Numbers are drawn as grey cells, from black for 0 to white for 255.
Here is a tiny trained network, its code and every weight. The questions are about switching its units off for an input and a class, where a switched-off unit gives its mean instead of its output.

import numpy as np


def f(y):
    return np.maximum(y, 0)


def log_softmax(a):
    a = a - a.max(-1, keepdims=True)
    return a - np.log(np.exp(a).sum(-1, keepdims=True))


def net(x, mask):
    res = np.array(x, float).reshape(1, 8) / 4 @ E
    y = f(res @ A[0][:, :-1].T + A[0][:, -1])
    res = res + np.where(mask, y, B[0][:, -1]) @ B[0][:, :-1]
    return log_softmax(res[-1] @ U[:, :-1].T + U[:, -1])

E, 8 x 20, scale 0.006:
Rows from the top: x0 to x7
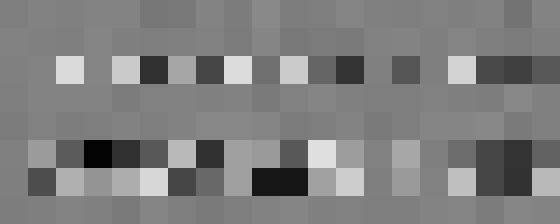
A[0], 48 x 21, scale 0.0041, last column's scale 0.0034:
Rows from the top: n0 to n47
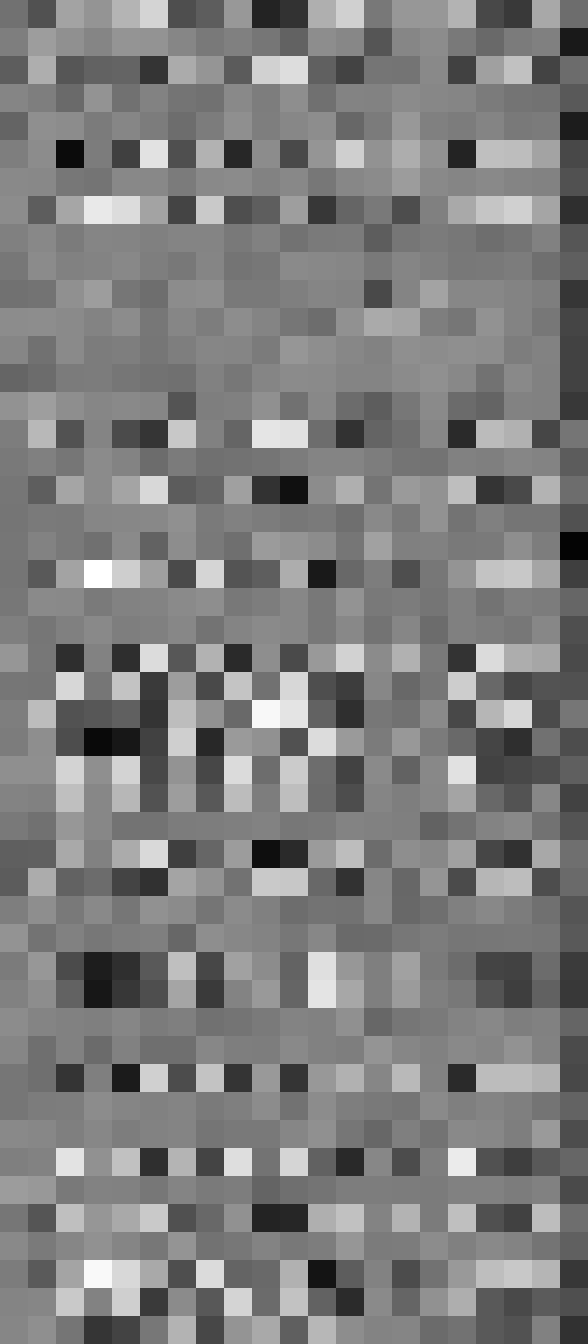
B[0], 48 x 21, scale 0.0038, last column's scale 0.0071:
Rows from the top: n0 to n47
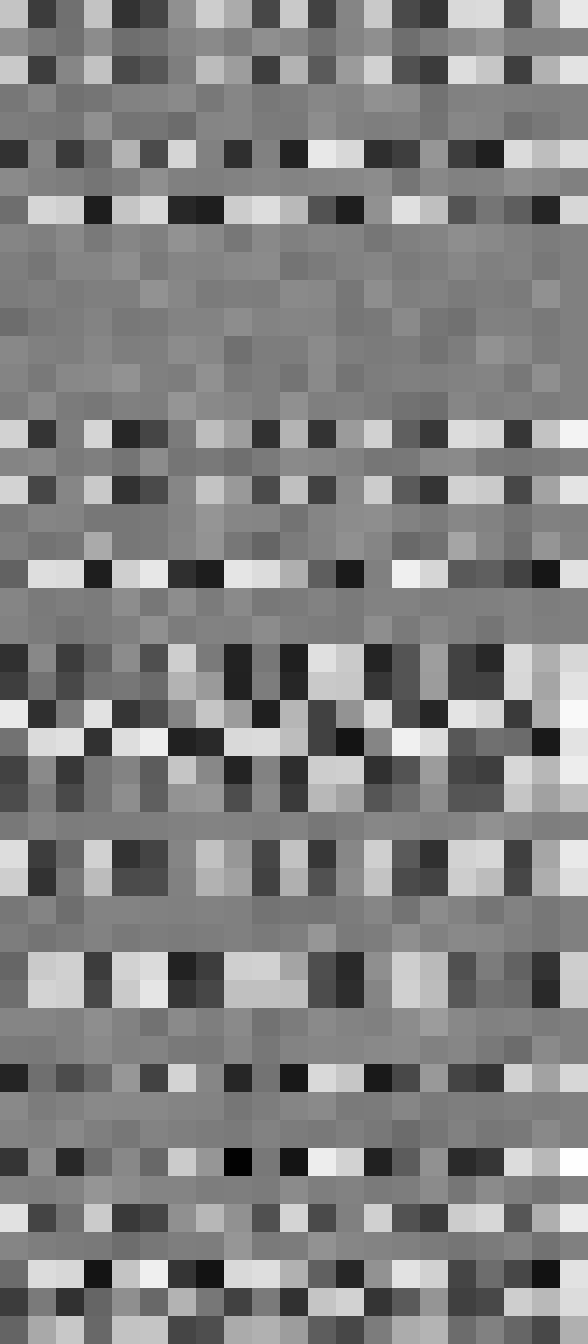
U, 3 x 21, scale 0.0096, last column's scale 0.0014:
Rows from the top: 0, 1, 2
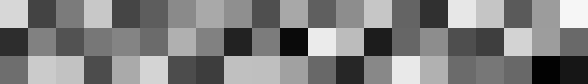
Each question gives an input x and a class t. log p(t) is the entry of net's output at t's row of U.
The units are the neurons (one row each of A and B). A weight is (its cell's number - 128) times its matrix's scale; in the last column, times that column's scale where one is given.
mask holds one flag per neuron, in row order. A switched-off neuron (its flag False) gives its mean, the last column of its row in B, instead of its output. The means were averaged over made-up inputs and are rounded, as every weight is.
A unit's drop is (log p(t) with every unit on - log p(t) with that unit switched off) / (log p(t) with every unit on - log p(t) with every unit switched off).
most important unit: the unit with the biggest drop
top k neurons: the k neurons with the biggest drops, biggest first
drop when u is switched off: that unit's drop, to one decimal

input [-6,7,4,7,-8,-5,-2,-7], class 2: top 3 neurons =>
n45, n20, n7
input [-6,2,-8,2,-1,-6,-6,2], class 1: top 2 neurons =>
n5, n23
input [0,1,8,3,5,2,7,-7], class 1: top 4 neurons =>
n41, n27, n24, n46
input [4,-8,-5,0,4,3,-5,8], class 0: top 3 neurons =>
n25, n15, n41
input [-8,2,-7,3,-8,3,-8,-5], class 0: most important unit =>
n25
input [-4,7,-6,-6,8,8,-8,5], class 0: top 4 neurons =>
n25, n15, n2, n31
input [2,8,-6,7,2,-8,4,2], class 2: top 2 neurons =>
n20, n45
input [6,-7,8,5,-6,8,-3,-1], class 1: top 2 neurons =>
n41, n27
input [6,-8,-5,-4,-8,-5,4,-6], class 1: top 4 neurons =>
n5, n23, n38, n26
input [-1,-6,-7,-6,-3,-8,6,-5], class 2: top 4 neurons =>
n20, n45, n7, n41
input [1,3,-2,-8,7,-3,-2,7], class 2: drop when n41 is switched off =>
0.1
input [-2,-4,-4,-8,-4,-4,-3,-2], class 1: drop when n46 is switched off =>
-0.1
